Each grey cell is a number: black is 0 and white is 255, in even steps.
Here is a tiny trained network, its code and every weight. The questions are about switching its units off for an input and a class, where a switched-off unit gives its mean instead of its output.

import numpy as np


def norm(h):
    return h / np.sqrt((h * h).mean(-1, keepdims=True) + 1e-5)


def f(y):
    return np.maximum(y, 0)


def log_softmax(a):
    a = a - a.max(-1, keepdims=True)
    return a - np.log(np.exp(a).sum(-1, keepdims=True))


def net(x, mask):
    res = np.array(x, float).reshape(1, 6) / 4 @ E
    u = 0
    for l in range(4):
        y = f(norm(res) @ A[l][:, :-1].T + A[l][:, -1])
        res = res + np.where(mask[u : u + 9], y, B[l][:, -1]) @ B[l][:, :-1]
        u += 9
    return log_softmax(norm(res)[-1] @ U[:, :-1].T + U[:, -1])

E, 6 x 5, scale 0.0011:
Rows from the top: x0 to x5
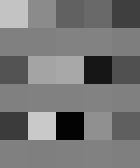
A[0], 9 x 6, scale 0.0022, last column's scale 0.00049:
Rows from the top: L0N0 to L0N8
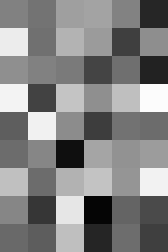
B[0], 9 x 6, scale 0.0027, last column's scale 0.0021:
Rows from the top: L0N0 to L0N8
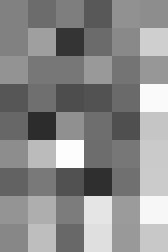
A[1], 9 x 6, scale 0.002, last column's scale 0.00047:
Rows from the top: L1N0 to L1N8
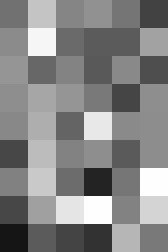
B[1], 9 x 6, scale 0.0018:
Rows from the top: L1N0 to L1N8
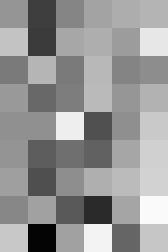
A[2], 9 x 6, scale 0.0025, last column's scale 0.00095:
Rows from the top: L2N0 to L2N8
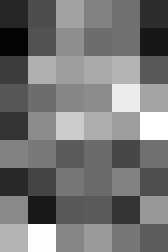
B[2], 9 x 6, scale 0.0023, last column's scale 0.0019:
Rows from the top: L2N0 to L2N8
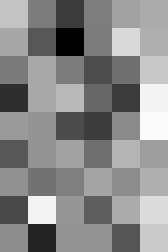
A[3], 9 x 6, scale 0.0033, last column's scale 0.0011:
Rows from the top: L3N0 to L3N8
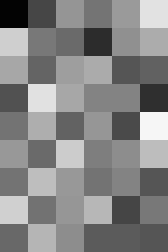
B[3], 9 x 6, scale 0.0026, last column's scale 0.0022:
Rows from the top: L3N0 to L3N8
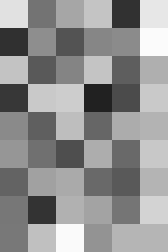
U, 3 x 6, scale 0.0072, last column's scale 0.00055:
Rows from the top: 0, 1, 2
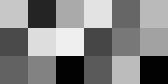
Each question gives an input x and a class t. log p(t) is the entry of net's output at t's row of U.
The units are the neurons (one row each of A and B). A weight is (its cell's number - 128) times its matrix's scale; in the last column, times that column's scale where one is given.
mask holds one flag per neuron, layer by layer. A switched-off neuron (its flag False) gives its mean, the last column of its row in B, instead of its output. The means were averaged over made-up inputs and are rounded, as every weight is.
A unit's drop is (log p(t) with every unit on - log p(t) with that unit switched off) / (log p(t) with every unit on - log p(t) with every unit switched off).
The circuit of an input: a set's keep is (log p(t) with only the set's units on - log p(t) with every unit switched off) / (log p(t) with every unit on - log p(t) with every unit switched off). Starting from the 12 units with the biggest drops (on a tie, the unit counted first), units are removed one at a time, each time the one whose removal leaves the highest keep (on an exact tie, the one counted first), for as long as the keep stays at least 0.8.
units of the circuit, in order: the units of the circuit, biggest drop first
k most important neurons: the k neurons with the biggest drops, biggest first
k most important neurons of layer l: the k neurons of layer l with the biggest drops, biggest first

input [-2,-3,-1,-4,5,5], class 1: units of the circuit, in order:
[L0N5]
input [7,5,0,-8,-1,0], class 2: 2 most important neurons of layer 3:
[L3N0; L3N1]
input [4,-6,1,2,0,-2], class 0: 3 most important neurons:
[L0N3; L0N6; L2N4]
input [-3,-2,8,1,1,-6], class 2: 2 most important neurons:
[L0N4; L2N1]
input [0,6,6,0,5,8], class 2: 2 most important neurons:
[L2N1; L2N0]
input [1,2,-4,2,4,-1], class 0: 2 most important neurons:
[L2N8; L2N7]
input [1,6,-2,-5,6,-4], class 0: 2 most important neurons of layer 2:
[L2N8; L2N7]
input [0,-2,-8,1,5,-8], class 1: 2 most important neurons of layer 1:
[L1N8; L1N4]
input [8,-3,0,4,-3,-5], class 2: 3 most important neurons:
[L0N1; L0N5; L0N3]
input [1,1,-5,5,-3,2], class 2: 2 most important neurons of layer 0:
[L0N1; L0N4]
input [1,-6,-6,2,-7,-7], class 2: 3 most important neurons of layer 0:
[L0N1; L0N4; L0N6]
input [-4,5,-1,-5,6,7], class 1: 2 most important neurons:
[L0N5; L0N3]
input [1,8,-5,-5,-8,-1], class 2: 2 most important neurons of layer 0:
[L0N1; L0N3]
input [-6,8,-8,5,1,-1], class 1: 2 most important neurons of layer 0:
[L0N5; L0N4]
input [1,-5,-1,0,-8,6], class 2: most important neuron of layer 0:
[L0N3]
